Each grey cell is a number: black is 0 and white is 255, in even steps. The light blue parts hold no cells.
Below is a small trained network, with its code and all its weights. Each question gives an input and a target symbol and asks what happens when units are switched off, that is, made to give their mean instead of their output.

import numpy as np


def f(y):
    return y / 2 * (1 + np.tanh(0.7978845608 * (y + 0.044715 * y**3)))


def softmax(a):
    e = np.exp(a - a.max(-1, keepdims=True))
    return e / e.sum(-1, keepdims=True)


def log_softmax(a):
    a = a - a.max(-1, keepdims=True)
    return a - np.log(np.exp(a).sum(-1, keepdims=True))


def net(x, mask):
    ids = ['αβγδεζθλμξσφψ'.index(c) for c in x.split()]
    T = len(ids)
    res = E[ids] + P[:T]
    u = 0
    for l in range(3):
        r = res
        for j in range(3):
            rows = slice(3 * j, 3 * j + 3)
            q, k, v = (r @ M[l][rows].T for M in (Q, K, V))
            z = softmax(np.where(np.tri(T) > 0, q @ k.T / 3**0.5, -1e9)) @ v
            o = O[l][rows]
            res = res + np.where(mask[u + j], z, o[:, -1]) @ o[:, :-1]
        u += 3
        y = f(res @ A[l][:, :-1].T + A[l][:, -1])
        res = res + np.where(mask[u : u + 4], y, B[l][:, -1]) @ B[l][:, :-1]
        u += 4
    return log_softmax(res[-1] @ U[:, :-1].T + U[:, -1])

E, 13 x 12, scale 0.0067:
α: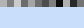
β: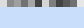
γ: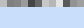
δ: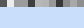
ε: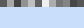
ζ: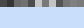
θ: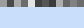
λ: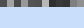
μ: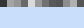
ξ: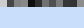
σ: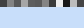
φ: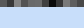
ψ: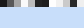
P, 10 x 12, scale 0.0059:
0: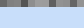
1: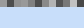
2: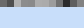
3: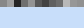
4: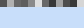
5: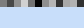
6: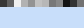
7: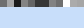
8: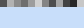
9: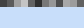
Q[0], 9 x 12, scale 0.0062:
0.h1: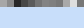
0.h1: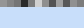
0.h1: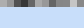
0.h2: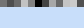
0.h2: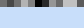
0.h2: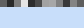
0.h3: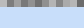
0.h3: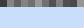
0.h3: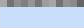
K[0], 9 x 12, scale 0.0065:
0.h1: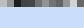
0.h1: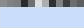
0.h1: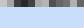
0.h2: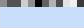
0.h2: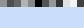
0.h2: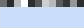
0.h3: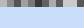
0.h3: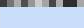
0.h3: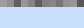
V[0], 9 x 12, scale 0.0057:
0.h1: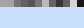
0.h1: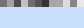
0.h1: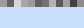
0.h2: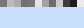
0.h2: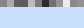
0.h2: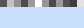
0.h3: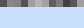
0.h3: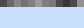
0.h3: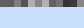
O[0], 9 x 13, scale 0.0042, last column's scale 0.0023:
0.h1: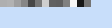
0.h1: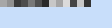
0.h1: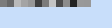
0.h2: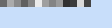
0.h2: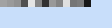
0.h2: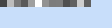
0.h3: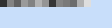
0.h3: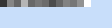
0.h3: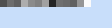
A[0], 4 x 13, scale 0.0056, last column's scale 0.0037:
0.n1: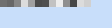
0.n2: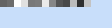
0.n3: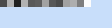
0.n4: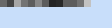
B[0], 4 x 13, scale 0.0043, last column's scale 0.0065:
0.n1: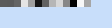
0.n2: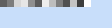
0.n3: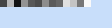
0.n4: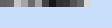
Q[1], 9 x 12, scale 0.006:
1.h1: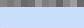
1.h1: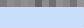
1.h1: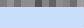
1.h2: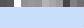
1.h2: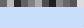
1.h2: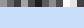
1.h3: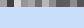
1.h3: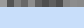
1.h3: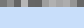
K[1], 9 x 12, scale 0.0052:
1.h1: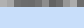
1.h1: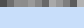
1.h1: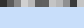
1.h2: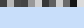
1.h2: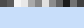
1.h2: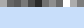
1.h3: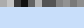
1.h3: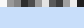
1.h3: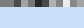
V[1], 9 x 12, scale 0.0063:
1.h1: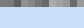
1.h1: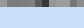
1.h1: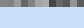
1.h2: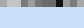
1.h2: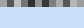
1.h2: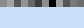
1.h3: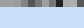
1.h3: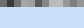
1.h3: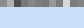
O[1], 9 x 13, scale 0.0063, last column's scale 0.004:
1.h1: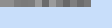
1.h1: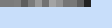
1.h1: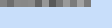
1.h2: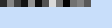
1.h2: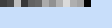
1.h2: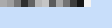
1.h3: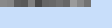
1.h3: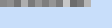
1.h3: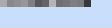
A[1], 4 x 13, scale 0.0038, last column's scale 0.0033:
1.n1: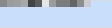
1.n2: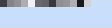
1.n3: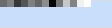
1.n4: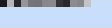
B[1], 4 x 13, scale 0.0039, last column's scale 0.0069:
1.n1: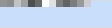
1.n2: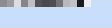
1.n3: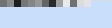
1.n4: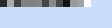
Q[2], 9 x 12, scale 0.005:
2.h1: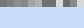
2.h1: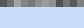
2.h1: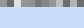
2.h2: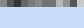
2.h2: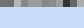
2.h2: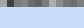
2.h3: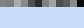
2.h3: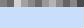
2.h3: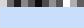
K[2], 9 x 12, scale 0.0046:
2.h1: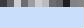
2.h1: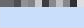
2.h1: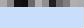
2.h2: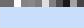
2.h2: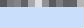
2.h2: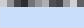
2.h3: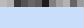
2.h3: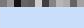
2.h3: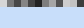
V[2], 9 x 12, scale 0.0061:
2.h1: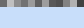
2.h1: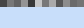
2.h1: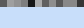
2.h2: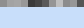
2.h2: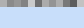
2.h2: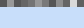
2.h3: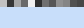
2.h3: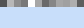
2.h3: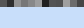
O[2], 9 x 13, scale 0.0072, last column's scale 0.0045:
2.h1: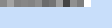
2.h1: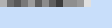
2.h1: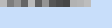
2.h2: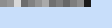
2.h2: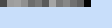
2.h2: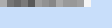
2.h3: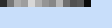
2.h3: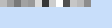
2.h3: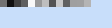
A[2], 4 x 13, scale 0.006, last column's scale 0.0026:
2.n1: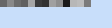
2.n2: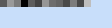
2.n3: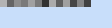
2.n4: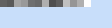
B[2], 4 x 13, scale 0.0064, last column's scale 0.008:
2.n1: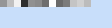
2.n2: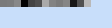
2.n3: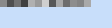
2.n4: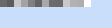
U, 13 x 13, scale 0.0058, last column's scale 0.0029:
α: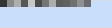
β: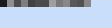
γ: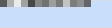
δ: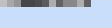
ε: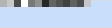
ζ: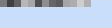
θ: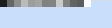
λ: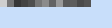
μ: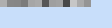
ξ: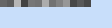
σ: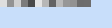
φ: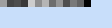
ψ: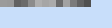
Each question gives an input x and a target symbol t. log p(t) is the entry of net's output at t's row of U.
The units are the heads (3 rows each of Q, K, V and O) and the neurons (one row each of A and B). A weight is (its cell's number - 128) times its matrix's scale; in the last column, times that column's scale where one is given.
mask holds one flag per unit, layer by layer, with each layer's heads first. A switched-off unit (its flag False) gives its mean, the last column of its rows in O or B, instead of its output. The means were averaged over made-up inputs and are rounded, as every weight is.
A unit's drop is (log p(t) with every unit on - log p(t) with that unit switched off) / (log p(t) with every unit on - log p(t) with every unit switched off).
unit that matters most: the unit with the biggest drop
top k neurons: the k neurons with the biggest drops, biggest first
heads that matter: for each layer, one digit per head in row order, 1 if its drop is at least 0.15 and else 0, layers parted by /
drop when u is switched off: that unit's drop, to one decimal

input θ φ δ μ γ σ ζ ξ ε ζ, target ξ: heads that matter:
010 / 010 / 001
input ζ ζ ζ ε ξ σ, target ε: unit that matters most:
0.n2
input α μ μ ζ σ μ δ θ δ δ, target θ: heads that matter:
010 / 000 / 101
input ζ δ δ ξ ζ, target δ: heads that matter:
000 / 000 / 001
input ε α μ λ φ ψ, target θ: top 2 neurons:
0.n1, 2.n3
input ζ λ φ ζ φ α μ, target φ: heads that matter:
000 / 010 / 001
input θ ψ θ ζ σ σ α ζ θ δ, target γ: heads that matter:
100 / 001 / 010
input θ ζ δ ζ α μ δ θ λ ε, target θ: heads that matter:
010 / 000 / 101
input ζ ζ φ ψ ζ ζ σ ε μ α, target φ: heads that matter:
100 / 100 / 100
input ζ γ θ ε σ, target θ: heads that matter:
000 / 000 / 001
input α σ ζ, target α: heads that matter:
000 / 010 / 000
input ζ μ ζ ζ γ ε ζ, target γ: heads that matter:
010 / 010 / 001
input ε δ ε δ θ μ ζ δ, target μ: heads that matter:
010 / 000 / 101
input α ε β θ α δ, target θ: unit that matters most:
0.n2
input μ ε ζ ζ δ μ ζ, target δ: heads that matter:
010 / 010 / 001
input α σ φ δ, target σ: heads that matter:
010 / 010 / 010
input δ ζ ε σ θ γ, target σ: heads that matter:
000 / 010 / 000
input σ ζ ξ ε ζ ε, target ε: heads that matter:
000 / 010 / 000
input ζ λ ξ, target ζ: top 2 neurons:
0.n2, 2.n4
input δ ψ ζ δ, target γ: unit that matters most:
1.h3
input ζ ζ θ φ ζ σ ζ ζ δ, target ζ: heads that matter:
010 / 010 / 000
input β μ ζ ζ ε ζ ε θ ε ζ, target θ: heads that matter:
010 / 000 / 101
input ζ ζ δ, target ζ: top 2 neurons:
0.n2, 2.n4
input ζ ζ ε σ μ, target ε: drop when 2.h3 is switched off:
0.2
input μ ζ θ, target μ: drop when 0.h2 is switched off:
0.2
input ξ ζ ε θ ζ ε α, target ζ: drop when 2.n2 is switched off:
0.0
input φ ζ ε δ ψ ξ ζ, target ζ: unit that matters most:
2.h1
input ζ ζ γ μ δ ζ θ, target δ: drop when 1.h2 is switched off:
0.2
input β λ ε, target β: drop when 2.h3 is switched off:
0.2
